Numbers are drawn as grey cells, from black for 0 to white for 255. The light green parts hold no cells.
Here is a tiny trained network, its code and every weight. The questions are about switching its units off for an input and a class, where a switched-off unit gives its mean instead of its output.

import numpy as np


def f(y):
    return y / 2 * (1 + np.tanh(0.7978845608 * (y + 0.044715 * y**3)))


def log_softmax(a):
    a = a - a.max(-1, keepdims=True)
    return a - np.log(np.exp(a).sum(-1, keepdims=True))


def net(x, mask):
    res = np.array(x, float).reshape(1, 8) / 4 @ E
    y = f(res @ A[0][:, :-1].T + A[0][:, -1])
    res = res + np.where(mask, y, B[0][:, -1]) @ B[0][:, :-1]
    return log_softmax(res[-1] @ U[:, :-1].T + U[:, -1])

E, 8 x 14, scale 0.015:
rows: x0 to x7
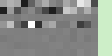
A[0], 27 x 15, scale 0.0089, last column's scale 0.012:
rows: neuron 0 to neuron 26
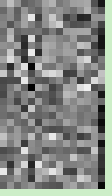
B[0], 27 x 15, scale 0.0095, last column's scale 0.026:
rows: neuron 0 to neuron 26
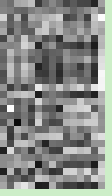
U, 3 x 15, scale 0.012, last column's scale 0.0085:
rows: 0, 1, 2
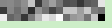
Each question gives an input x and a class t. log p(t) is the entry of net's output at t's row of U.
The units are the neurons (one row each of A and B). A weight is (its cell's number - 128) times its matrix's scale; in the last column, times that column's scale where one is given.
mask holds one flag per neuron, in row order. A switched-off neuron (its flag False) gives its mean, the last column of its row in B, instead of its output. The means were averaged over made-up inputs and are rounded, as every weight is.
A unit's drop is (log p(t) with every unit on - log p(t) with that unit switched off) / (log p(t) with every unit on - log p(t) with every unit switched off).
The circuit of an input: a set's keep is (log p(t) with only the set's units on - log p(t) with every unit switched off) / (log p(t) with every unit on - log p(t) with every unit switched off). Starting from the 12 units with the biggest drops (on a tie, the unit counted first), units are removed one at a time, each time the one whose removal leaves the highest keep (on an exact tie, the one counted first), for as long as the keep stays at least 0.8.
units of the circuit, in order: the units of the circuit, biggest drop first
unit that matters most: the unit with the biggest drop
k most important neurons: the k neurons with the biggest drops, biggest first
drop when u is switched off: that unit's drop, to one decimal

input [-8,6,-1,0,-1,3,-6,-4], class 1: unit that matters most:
neuron 21
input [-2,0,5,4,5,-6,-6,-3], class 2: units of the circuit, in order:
[neuron 10; neuron 9]
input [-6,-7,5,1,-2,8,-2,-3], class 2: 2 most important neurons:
[neuron 19; neuron 2]
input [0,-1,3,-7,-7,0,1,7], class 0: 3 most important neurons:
[neuron 23; neuron 9; neuron 21]
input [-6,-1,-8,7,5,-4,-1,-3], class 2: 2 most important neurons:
[neuron 2; neuron 19]
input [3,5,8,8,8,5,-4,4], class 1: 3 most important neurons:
[neuron 17; neuron 15; neuron 5]
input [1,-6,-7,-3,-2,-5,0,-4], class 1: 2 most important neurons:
[neuron 24; neuron 2]
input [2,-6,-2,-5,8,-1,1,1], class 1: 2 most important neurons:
[neuron 24; neuron 2]
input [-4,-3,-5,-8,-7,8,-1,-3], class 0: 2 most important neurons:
[neuron 23; neuron 9]
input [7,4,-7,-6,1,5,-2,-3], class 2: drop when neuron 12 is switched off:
0.1
